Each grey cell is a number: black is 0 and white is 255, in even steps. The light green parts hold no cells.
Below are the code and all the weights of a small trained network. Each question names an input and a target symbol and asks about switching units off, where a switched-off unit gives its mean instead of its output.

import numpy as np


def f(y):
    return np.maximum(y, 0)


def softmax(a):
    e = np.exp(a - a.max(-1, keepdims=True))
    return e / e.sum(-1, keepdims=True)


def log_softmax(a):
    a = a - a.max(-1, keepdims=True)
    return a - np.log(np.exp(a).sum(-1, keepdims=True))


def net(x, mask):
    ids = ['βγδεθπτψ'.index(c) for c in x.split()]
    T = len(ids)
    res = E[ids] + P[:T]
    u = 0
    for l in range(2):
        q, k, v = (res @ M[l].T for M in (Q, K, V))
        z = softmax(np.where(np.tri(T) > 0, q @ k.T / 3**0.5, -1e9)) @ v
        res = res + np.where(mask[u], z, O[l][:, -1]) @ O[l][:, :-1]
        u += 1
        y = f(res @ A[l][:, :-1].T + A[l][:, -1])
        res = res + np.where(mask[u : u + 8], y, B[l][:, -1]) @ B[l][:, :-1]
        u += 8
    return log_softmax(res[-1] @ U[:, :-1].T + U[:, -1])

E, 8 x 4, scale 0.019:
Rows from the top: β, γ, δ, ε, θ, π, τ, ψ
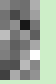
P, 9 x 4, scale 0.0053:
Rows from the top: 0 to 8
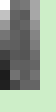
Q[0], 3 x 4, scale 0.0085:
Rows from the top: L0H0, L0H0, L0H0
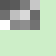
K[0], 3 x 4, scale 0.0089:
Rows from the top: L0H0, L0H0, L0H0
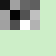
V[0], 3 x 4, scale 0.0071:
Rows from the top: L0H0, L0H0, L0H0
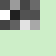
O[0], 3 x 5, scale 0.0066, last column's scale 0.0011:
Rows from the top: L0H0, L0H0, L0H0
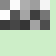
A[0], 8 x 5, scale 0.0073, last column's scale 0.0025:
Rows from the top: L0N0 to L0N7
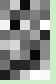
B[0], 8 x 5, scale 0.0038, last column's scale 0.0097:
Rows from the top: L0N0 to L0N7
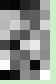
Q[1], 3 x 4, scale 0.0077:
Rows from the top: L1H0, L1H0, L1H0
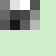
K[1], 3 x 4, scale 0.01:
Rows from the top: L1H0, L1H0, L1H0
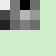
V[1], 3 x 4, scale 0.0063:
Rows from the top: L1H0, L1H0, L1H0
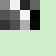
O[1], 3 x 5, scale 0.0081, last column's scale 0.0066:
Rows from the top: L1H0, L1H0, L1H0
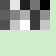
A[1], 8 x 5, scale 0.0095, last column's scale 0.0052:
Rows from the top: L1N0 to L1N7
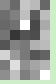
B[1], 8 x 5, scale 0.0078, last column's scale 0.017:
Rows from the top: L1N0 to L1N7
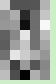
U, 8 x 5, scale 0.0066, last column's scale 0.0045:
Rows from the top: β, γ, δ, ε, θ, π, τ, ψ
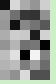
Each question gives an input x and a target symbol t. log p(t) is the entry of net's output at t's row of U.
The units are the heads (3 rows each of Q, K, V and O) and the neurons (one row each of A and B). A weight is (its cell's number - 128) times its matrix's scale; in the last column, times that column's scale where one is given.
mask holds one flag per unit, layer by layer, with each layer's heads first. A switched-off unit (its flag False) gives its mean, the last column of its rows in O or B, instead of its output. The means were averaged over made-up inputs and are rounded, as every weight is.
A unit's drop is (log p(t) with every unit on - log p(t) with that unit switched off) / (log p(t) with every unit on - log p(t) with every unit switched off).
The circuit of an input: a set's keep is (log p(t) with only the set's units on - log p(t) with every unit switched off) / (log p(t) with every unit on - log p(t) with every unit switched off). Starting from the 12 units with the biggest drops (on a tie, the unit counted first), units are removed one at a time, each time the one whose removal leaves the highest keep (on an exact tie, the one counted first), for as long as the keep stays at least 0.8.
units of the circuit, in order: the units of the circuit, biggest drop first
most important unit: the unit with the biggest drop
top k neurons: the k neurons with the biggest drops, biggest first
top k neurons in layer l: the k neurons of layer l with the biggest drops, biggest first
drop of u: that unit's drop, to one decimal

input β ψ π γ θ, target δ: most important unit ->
L0N7
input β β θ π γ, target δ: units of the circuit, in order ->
L1H0, L1N2
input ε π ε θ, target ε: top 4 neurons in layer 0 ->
L0N2, L0N7, L0N6, L0N0
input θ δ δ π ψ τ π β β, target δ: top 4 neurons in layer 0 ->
L0N7, L0N2, L0N0, L0N6
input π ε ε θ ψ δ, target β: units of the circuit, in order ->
L0H0, L1N2, L1N0
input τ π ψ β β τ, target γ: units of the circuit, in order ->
L1N2, L1H0, L1N1
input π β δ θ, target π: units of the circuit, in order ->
L0H0, L0N7, L1H0
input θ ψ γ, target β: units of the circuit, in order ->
L0H0, L1H0, L1N0, L1N2
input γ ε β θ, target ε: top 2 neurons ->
L1N2, L0N6
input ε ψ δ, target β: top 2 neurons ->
L0N0, L1N2
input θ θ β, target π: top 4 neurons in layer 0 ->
L0N7, L0N0, L0N2, L0N1
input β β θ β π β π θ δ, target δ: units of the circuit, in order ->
L1H0, L1N2, L1N1
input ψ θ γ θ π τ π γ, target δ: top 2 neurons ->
L0N7, L0N6
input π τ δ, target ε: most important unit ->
L1N3
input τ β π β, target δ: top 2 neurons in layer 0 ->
L0N6, L0N7
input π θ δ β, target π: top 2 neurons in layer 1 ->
L1N3, L1N7
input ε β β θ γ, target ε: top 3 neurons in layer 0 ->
L0N6, L0N2, L0N7
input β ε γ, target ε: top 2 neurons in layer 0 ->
L0N2, L0N6
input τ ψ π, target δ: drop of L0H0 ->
0.2
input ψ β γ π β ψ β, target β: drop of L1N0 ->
0.1
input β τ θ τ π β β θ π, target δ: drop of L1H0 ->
0.3
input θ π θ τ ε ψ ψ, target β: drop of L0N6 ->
0.0
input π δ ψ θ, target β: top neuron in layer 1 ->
L1N2
